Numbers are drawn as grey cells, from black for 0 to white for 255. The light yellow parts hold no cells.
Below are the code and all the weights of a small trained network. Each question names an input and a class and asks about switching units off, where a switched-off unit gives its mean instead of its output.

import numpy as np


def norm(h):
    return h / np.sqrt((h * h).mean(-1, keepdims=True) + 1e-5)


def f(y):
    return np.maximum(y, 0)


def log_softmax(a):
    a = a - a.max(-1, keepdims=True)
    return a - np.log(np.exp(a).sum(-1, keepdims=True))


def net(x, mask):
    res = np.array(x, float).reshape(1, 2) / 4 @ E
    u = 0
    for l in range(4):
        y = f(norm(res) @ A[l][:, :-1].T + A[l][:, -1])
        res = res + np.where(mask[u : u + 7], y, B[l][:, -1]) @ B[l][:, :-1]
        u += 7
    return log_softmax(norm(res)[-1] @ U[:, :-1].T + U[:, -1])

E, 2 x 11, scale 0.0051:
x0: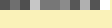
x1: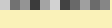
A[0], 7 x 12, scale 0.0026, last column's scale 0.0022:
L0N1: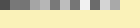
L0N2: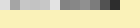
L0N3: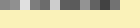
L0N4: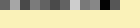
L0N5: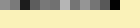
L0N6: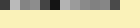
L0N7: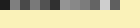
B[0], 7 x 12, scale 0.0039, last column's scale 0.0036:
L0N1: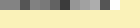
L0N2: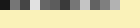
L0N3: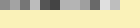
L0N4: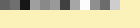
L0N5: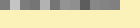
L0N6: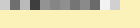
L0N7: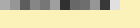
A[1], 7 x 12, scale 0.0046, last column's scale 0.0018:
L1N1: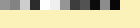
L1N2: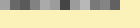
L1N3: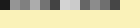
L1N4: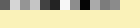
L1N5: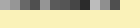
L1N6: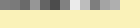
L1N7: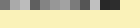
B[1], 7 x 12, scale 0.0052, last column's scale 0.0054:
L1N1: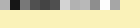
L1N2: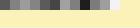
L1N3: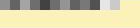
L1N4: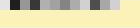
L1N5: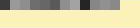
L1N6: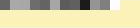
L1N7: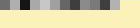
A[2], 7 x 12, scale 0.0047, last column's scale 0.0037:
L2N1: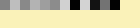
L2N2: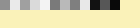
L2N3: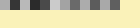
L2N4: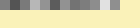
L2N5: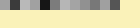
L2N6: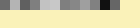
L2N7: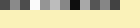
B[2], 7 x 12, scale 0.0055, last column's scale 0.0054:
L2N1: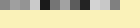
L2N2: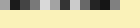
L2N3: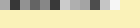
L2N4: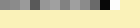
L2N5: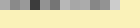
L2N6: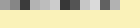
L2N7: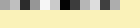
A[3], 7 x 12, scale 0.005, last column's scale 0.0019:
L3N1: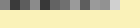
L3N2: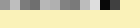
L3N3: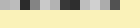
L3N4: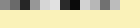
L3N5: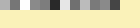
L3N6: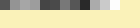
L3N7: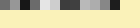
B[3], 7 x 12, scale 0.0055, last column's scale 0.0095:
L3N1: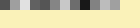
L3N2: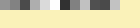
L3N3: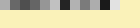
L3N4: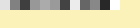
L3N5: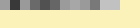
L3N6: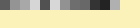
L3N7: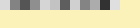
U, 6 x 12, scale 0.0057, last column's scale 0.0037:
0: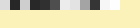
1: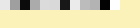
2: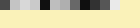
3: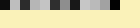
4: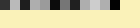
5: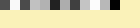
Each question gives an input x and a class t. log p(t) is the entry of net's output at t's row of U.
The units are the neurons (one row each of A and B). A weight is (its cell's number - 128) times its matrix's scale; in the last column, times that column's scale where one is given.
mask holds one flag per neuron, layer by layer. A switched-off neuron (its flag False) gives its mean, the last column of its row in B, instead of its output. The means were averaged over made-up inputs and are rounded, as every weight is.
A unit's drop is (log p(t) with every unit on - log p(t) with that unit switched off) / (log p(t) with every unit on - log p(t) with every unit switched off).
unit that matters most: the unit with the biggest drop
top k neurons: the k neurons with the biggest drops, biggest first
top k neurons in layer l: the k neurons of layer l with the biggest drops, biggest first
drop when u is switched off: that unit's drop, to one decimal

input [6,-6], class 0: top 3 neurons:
[L1N4; L0N4; L1N7]
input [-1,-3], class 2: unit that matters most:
L0N4
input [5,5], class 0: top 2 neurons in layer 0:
[L0N4; L0N2]
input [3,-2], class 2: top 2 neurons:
[L0N1; L1N7]
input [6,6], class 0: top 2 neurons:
[L1N1; L0N4]
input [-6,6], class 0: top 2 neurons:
[L1N1; L0N1]
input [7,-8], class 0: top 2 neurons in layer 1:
[L1N4; L1N3]
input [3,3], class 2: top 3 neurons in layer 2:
[L2N7; L2N6; L2N3]
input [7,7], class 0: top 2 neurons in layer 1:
[L1N1; L1N7]
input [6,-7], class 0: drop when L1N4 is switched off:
1.4
